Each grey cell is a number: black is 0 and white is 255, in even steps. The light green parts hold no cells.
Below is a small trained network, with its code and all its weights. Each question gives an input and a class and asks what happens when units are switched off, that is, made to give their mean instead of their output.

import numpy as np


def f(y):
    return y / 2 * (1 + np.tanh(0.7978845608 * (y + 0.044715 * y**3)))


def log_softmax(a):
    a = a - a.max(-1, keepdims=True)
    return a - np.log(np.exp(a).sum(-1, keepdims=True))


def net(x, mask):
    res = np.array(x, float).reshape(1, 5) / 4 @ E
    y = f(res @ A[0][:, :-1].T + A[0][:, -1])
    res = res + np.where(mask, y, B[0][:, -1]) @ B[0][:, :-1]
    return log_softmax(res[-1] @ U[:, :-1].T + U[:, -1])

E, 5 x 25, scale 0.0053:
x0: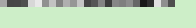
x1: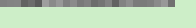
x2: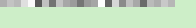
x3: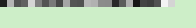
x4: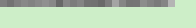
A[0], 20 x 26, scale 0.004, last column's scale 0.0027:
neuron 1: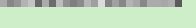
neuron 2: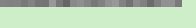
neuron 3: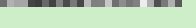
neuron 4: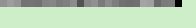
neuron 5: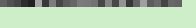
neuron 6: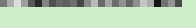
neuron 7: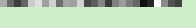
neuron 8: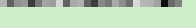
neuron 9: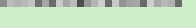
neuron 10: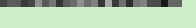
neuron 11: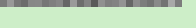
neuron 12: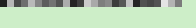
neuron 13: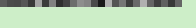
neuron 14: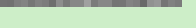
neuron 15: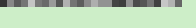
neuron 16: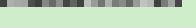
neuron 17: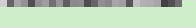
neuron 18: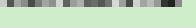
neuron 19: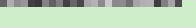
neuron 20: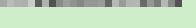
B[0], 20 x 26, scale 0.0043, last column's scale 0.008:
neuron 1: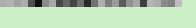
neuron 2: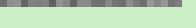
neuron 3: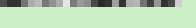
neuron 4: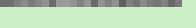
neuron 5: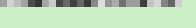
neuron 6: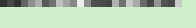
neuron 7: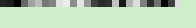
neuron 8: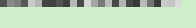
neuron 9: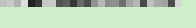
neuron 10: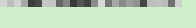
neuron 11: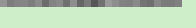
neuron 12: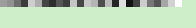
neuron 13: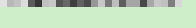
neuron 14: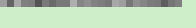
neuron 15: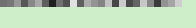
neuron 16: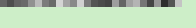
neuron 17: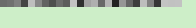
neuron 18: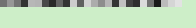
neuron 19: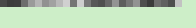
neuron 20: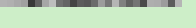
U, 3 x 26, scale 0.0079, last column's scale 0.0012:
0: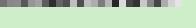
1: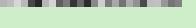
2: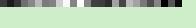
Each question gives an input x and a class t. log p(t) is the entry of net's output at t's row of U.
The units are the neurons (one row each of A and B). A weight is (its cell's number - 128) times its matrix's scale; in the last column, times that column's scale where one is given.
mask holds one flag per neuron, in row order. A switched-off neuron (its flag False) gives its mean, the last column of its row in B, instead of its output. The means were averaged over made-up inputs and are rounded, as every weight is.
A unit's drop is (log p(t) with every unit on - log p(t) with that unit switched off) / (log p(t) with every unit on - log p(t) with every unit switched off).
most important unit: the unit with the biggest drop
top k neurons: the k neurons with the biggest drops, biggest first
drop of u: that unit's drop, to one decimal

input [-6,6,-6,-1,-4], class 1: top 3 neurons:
neuron 13; neuron 10; neuron 5
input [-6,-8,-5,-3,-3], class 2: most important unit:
neuron 3
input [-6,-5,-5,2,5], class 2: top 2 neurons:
neuron 3; neuron 6
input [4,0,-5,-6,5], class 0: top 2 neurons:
neuron 18; neuron 8
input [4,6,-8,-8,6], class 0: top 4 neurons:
neuron 18; neuron 8; neuron 17; neuron 9
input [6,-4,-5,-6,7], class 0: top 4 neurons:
neuron 18; neuron 8; neuron 17; neuron 3
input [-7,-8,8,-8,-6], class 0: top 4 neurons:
neuron 18; neuron 8; neuron 17; neuron 13
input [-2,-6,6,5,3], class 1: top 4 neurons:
neuron 9; neuron 18; neuron 1; neuron 8
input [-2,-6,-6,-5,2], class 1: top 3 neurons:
neuron 13; neuron 5; neuron 10
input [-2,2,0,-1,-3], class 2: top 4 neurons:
neuron 12; neuron 15; neuron 18; neuron 8
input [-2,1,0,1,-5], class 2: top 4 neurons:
neuron 18; neuron 8; neuron 12; neuron 17
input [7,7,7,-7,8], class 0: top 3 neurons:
neuron 18; neuron 8; neuron 17
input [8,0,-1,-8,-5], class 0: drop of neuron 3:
0.1
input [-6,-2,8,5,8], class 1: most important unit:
neuron 9
